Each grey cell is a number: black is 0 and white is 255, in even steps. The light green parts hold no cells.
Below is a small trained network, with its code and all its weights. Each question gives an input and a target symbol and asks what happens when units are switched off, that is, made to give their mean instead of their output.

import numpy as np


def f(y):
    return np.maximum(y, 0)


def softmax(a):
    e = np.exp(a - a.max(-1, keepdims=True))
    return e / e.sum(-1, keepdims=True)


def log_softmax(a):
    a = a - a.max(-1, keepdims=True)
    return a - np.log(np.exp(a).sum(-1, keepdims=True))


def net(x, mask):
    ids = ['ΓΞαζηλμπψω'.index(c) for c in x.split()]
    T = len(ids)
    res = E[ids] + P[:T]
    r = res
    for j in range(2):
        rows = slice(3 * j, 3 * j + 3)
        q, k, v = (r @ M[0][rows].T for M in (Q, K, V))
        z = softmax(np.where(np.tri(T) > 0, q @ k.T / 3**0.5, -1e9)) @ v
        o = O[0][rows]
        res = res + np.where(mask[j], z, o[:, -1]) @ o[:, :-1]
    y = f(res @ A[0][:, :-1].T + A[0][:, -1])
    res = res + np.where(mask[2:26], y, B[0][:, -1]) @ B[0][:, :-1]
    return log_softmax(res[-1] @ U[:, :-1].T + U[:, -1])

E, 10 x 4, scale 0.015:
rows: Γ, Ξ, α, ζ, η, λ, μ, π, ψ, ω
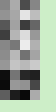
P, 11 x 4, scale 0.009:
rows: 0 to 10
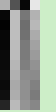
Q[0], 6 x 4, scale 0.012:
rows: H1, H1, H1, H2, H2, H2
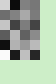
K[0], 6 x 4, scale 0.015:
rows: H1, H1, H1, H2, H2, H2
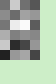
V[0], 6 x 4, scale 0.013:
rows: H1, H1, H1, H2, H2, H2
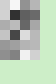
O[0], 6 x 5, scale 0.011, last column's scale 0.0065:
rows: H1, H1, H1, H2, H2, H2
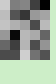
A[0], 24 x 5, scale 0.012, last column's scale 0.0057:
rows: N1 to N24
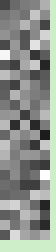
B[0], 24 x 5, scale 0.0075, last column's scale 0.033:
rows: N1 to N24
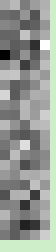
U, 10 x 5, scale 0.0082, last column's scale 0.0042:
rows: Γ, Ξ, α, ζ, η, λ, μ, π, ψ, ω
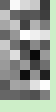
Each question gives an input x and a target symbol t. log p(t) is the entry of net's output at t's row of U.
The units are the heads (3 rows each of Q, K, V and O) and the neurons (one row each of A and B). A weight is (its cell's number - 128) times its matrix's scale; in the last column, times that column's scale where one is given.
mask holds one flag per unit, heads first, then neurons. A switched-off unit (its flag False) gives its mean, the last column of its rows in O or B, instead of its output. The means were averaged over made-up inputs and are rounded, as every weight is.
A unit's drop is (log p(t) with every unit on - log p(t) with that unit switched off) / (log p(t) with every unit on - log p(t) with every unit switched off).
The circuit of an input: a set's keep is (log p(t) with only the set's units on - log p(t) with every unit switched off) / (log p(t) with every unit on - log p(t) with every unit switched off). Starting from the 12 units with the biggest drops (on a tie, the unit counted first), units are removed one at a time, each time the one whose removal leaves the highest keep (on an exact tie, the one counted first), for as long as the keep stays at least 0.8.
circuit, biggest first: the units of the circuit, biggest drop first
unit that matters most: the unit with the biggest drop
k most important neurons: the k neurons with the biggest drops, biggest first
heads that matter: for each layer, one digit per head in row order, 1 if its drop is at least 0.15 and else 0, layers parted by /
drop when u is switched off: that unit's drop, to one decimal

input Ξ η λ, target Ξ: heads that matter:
11
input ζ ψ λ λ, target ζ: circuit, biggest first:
[H2]
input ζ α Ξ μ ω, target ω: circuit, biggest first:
[N5; H1]
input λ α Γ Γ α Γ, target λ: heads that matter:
10
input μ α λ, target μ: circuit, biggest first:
[H2; H1]
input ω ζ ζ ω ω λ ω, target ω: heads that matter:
10
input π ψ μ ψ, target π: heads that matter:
11
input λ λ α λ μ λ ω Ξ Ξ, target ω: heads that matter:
10
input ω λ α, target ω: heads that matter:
10
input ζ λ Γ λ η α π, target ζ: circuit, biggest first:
[N5; H2]
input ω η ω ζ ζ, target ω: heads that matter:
10
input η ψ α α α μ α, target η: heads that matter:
11
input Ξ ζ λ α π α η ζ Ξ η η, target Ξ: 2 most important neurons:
[N23; N13]
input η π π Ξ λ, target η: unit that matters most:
H2
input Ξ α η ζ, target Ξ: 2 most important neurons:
[N23; N13]
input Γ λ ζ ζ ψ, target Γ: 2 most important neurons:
[N5; N15]
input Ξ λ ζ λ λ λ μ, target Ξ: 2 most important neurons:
[N23; N13]
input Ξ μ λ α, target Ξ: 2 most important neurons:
[N13; N23]
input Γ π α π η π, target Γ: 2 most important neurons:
[N5; N15]
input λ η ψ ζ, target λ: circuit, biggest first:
[H1]
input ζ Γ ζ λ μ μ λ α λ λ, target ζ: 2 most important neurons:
[N5; N7]
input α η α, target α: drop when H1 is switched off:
0.2
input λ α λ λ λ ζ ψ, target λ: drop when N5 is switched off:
-0.1
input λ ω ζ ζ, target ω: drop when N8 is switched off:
0.2
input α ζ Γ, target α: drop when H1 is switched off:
0.2
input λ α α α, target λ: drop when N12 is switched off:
0.1
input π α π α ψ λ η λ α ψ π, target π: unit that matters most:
H1
